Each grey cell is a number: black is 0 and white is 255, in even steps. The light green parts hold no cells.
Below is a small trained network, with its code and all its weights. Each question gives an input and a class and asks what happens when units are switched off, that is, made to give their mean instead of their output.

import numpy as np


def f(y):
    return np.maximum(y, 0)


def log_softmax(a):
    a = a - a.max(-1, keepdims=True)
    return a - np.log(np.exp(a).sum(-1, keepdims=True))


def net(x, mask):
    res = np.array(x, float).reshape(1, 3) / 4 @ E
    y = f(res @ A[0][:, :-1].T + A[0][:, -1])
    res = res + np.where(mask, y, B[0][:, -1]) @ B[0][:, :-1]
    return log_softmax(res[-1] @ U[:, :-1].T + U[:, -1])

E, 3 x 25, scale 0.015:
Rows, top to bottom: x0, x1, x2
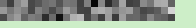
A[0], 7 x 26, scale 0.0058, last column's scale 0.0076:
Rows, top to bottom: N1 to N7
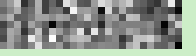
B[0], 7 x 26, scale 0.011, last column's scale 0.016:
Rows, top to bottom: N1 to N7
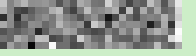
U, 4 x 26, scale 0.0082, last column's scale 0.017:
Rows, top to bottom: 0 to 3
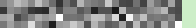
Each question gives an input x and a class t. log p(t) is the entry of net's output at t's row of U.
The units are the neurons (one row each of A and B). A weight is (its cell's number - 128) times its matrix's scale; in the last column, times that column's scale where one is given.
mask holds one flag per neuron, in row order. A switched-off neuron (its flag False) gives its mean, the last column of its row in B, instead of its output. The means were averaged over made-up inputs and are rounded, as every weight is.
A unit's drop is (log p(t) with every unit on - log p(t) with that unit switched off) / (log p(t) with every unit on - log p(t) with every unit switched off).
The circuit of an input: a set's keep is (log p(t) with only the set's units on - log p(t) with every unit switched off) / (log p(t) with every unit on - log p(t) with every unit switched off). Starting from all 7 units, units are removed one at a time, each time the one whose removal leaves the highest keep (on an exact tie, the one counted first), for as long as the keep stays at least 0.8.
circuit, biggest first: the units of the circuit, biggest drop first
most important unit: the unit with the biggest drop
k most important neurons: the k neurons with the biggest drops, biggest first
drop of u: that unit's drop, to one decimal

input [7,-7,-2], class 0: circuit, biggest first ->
N5; N6
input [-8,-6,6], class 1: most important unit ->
N5
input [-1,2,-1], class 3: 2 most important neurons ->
N2; N6
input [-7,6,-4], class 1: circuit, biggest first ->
N3; N5
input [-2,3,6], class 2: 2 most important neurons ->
N2; N4
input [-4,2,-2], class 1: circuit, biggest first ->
N6; N4; N3; N2
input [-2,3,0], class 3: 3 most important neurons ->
N6; N2; N7
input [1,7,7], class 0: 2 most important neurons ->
N1; N3
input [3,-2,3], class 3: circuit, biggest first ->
N5; N7; N4
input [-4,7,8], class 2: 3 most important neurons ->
N2; N4; N6
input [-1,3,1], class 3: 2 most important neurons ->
N6; N2
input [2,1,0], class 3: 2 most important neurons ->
N2; N5
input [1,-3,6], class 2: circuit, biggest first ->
N2; N4
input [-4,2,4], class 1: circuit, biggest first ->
N5
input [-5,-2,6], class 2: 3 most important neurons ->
N2; N4; N3
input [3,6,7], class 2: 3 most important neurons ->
N2; N4; N6
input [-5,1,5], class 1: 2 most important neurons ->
N5; N7
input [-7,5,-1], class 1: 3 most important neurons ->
N5; N3; N6
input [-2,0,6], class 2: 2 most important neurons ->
N2; N4
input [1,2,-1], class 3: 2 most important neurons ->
N2; N6
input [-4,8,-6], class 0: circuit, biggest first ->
N1
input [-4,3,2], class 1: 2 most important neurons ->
N5; N6
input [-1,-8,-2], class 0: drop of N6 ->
0.2
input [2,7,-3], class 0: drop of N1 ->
0.1
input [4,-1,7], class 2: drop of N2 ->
0.3
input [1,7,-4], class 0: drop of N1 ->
0.3
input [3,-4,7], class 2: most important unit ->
N2
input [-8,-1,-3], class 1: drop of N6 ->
0.0
